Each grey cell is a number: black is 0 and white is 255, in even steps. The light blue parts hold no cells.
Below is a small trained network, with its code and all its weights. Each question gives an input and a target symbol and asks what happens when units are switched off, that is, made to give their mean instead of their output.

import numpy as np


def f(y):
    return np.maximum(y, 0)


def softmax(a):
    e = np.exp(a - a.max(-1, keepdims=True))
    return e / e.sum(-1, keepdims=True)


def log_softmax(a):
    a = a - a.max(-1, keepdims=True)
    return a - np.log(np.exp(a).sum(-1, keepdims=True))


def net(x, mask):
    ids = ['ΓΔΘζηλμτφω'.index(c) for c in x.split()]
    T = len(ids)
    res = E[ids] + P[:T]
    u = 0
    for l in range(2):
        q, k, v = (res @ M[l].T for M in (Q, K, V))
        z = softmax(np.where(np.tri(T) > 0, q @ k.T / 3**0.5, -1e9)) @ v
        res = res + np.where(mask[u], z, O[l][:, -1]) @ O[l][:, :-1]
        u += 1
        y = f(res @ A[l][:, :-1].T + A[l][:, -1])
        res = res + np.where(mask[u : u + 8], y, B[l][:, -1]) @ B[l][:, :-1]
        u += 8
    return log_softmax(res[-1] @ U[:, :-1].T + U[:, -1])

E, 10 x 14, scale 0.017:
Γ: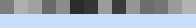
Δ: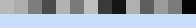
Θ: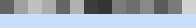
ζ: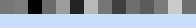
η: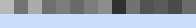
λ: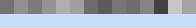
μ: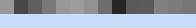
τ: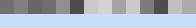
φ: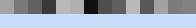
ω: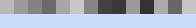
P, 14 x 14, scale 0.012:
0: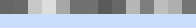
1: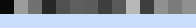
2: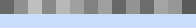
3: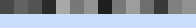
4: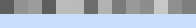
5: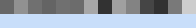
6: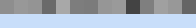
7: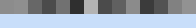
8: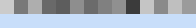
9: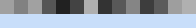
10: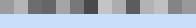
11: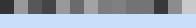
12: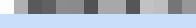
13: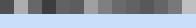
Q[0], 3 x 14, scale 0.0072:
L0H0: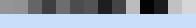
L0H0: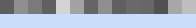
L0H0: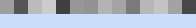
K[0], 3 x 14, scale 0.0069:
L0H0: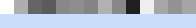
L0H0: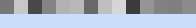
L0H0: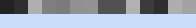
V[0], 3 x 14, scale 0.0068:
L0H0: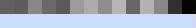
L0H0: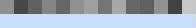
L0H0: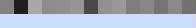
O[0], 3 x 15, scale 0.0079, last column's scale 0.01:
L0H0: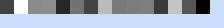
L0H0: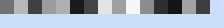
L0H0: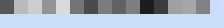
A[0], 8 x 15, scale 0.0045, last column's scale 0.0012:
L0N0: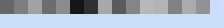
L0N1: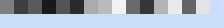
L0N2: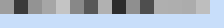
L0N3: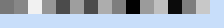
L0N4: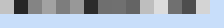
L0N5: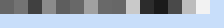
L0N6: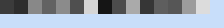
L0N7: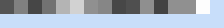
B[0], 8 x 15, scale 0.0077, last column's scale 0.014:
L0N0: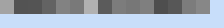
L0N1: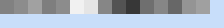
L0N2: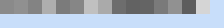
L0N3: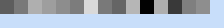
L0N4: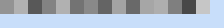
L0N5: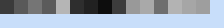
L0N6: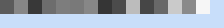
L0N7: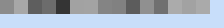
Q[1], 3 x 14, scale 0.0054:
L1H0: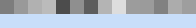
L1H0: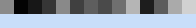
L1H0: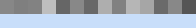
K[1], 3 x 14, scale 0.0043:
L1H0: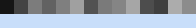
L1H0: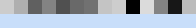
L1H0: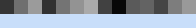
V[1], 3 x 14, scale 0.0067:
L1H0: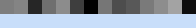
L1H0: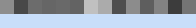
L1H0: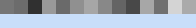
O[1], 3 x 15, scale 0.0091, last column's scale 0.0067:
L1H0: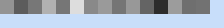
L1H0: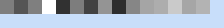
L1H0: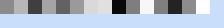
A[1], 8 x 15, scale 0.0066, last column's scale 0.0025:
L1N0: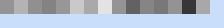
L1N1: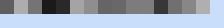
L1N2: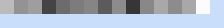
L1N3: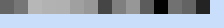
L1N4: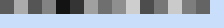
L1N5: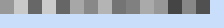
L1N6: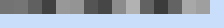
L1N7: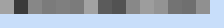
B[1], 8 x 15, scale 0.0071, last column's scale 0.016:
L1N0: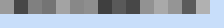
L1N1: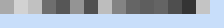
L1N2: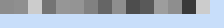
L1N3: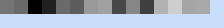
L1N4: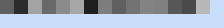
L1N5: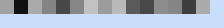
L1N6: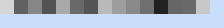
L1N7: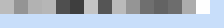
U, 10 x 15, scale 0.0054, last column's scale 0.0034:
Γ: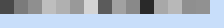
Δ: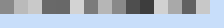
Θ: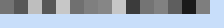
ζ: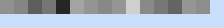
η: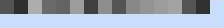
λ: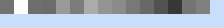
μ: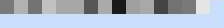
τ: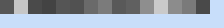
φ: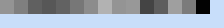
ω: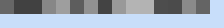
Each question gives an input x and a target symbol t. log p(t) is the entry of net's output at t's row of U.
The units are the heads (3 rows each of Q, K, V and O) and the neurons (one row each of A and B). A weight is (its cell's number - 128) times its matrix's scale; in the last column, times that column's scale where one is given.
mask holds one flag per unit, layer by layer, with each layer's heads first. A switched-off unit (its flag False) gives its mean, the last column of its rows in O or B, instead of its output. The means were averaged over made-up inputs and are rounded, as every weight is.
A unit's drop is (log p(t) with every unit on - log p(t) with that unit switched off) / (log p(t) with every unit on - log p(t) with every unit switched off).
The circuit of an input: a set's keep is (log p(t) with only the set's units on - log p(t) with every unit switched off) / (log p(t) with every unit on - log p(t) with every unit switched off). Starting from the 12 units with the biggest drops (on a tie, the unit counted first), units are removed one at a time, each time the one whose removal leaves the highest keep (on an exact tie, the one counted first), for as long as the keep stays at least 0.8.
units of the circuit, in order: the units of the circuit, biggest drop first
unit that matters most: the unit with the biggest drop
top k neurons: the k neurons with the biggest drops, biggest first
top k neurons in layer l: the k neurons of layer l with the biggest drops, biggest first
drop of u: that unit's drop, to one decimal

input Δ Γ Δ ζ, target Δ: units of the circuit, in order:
L0H0, L1N1, L0N1
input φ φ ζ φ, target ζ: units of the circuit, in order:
L0H0, L1H0, L1N5, L1N7
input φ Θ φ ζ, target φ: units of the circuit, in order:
L1H0, L1N3, L1N6, L0N4
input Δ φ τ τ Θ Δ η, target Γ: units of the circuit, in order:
L0N3, L1N1
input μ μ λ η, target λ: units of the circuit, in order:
L1H0, L0N6, L1N1
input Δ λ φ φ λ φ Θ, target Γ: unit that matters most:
L0N3
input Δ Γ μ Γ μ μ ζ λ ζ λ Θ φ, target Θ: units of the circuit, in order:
L0N6, L1H0, L1N6
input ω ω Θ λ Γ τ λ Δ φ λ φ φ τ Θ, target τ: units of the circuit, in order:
L1H0, L0N1
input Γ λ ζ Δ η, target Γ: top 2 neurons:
L1N1, L0N3
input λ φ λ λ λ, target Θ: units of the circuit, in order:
L1H0, L0N6
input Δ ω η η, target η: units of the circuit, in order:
L1H0, L1N4, L0N3, L0N6
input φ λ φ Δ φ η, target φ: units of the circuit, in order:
L1N3, L1H0, L1N6, L0N4
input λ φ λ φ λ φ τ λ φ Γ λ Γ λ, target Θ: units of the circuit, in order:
L1H0, L0N6, L1N5
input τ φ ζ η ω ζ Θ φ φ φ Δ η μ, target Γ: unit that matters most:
L1N1
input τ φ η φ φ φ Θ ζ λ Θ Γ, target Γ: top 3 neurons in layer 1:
L1N1, L1N6, L1N4
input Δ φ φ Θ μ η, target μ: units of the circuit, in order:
L0H0, L1H0, L0N5
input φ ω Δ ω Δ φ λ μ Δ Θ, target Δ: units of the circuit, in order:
L0H0, L1N1
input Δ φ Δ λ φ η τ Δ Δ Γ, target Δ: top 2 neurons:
L1N1, L0N1
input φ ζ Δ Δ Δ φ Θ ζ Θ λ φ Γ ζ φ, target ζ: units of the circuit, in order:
L0H0, L1H0, L1N5
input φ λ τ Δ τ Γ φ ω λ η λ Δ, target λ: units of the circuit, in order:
L1H0
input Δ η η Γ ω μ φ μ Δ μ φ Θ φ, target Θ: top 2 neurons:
L0N6, L0N4
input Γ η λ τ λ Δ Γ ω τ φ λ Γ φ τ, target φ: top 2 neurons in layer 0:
L0N4, L0N1
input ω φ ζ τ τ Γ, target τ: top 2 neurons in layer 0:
L0N6, L0N1
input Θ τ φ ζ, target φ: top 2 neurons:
L0N6, L1N3
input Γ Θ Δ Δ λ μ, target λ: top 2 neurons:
L0N6, L1N1
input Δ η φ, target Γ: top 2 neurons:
L1N1, L0N2
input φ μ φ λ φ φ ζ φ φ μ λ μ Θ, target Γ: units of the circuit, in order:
L0N3
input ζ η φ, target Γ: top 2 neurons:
L1N1, L1N6
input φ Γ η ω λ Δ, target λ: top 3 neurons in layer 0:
L0N6, L0N3, L0N7
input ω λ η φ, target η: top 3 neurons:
L0N6, L1N4, L0N3
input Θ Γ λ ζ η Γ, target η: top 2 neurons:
L1N4, L0N3
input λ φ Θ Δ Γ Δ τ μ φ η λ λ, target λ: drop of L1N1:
0.1
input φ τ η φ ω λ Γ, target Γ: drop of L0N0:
0.1
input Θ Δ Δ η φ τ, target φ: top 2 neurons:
L1N3, L1N6
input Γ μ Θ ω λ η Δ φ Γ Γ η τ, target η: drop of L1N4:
0.3
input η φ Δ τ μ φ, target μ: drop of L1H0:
0.2
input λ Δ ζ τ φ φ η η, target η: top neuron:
L1N4
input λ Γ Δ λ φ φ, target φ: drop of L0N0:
0.0
